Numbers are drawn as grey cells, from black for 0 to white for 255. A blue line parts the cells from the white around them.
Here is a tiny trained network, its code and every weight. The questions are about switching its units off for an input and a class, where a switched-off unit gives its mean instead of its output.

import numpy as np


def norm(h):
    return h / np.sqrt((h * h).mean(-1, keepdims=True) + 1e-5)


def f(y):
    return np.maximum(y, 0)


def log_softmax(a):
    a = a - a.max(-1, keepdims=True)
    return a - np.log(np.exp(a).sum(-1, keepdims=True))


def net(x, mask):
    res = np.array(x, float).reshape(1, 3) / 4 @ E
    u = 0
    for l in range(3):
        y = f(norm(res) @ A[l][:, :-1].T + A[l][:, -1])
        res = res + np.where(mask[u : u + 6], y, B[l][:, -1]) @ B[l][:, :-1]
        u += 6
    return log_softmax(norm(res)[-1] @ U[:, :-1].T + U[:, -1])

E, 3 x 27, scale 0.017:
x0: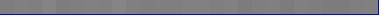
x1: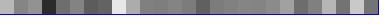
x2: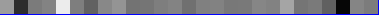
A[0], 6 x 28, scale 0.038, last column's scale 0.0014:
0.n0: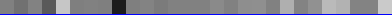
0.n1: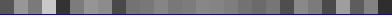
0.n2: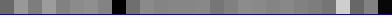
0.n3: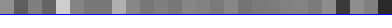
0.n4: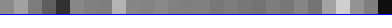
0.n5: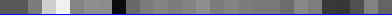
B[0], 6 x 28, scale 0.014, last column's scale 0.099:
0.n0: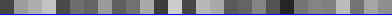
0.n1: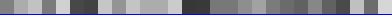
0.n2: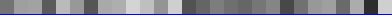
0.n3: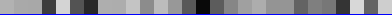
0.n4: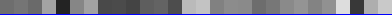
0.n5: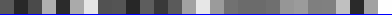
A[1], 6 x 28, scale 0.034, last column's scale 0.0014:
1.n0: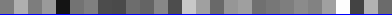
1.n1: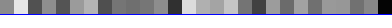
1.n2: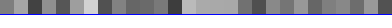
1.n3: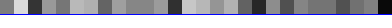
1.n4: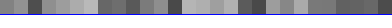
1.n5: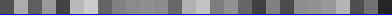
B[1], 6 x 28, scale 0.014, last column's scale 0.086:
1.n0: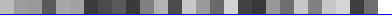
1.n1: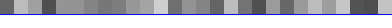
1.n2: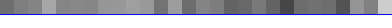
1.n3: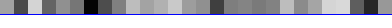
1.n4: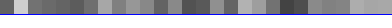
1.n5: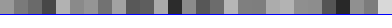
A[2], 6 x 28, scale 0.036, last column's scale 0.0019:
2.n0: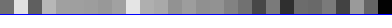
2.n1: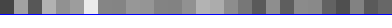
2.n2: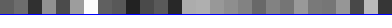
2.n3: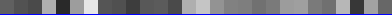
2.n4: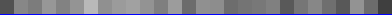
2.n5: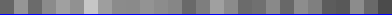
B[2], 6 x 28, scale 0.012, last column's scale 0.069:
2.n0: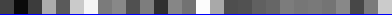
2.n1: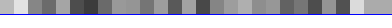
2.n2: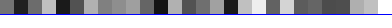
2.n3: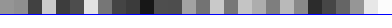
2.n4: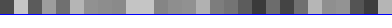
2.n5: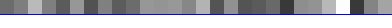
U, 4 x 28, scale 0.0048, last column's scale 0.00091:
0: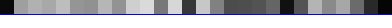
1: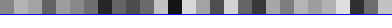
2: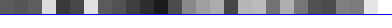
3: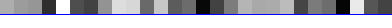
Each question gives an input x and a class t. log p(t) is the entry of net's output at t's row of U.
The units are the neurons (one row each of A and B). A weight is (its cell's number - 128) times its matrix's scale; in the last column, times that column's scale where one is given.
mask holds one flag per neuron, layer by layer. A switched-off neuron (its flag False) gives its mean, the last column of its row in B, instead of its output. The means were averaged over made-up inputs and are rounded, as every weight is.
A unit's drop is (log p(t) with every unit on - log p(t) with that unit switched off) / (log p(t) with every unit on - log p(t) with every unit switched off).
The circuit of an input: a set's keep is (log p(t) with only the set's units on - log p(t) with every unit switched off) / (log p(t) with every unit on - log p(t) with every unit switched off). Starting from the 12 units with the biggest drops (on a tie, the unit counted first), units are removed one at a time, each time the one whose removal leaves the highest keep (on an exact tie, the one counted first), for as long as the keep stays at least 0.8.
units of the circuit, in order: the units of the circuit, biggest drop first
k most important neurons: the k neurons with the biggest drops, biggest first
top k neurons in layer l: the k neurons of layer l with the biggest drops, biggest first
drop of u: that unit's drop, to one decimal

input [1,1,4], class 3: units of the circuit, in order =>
(0.n3)
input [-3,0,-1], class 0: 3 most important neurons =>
(0.n5, 0.n2, 0.n1)
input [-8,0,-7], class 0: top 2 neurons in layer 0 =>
(0.n5, 0.n1)
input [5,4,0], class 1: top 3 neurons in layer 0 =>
(0.n1, 0.n4, 0.n2)
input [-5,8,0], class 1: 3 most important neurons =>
(0.n1, 0.n4, 0.n2)
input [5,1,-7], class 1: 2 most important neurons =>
(0.n4, 0.n3)
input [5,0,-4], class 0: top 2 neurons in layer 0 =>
(0.n5, 0.n1)
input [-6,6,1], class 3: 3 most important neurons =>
(0.n5, 0.n3, 1.n0)
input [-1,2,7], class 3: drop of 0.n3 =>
0.7
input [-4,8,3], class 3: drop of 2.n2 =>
0.0
